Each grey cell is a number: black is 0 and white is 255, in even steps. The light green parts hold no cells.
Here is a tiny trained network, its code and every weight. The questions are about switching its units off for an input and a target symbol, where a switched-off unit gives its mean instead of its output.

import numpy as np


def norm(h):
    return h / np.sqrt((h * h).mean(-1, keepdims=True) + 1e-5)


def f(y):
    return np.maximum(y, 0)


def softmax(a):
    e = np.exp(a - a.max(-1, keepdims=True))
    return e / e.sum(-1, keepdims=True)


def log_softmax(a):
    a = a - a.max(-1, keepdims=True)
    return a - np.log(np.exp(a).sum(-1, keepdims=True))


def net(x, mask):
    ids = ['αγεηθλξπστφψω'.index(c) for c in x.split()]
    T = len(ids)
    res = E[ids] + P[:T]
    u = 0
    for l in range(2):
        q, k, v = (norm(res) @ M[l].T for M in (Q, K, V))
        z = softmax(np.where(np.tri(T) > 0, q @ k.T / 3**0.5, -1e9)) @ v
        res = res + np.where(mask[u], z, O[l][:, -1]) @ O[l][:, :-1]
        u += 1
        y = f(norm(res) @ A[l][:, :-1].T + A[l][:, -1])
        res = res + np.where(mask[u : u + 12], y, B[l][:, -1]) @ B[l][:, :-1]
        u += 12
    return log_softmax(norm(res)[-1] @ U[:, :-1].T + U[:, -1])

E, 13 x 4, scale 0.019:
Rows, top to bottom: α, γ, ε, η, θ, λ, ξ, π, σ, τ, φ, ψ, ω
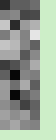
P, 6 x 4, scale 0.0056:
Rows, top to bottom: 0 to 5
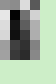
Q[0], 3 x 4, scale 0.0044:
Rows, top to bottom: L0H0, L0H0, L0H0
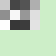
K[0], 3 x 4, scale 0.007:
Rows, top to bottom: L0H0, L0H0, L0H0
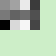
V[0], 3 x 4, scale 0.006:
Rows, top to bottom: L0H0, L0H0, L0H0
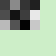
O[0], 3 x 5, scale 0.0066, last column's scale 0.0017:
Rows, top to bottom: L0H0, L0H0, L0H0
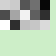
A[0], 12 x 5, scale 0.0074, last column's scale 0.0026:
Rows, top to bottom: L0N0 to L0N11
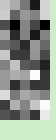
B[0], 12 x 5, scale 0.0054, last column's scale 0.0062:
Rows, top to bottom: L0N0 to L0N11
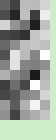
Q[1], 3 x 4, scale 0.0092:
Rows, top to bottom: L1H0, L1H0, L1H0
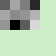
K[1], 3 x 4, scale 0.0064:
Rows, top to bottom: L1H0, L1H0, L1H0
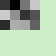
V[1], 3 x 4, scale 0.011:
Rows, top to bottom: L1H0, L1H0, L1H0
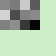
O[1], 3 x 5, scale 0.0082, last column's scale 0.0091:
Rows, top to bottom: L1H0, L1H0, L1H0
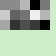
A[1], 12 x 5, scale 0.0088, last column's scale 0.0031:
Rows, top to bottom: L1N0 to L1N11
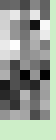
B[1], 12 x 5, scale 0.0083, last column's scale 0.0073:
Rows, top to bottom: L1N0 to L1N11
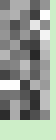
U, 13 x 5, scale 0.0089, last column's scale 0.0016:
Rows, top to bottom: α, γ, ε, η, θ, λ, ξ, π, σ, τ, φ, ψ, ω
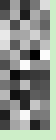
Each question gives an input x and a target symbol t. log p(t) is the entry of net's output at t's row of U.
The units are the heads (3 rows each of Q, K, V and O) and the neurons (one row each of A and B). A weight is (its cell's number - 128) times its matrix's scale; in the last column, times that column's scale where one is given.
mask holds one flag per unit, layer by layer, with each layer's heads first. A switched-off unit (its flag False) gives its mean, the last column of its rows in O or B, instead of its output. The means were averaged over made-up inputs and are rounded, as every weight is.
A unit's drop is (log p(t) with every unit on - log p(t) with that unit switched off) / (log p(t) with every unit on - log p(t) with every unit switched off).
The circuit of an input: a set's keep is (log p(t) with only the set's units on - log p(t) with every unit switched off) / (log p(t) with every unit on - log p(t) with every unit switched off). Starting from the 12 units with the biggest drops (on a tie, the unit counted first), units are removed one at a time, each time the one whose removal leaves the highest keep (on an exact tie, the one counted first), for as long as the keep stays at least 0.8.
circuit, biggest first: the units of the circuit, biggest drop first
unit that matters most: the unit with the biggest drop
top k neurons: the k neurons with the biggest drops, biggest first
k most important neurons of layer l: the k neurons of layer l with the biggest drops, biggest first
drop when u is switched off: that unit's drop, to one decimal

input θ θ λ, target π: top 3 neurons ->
(L0N8 L0N10 L0N4)
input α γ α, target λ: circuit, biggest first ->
(L1H0 L1N8)
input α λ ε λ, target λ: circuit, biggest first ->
(L0H0 L1N4)
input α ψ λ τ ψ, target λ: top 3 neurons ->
(L1N8 L0N3 L0N4)
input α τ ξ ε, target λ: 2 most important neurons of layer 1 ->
(L1N8 L1N10)
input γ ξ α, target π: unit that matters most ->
L0H0
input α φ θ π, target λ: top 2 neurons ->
(L1N8 L1N10)
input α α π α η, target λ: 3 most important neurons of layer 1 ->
(L1N4 L1N1 L1N5)
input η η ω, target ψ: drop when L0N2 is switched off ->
0.2
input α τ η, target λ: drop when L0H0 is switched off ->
0.6
